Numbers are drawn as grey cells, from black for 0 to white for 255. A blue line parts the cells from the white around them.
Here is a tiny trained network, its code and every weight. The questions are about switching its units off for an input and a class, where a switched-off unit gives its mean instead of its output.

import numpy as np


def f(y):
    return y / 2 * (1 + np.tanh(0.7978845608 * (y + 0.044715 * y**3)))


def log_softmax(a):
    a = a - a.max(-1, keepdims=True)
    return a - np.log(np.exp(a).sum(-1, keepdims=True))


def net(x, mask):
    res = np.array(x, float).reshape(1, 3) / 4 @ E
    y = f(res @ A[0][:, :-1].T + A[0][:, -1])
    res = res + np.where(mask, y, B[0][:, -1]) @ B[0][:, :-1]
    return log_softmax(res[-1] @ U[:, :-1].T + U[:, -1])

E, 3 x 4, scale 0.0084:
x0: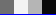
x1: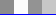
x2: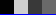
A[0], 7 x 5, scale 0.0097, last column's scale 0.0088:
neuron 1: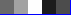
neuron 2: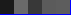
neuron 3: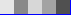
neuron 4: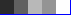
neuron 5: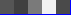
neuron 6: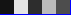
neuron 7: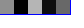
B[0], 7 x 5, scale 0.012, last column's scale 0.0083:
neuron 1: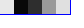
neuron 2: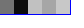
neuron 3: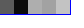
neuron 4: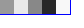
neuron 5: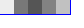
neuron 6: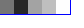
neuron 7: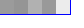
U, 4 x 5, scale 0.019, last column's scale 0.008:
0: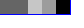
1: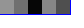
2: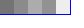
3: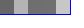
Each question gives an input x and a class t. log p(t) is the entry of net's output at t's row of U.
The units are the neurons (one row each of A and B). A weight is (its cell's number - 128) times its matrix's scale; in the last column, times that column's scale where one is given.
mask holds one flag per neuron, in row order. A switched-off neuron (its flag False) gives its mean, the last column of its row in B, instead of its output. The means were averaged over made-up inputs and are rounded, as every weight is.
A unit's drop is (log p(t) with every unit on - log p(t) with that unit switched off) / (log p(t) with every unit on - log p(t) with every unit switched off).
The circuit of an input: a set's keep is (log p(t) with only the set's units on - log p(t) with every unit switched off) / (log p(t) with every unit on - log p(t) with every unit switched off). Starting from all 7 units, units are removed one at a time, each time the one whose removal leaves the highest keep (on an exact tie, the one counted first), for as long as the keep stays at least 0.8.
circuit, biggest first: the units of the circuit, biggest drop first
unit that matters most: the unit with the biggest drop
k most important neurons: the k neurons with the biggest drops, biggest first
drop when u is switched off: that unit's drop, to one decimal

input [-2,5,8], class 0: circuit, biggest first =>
[neuron 6]
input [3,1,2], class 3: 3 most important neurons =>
[neuron 3; neuron 2; neuron 5]
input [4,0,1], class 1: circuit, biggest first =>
[neuron 1; neuron 7]
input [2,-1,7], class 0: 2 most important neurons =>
[neuron 2; neuron 6]
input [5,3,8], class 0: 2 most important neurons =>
[neuron 6; neuron 2]
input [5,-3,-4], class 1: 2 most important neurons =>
[neuron 1; neuron 2]
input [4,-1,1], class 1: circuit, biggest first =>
[neuron 1; neuron 7]
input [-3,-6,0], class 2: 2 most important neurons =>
[neuron 1; neuron 7]
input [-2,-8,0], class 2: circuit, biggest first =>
[neuron 6; neuron 3; neuron 7]
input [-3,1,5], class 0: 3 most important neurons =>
[neuron 6; neuron 2; neuron 1]
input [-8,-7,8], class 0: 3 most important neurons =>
[neuron 2; neuron 1; neuron 6]
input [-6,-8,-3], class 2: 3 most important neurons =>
[neuron 7; neuron 1; neuron 4]
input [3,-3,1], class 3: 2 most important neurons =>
[neuron 6; neuron 3]
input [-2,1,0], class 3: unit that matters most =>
neuron 1
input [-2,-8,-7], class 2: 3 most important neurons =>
[neuron 6; neuron 2; neuron 1]
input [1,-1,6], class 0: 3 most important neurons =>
[neuron 2; neuron 6; neuron 5]
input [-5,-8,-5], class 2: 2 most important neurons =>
[neuron 7; neuron 1]
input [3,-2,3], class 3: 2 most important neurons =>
[neuron 3; neuron 6]
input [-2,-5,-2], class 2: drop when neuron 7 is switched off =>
0.3
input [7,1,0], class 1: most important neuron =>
[neuron 1]
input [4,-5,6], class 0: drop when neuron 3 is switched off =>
-0.1
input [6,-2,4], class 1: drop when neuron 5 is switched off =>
0.0
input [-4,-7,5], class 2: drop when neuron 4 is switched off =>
0.3
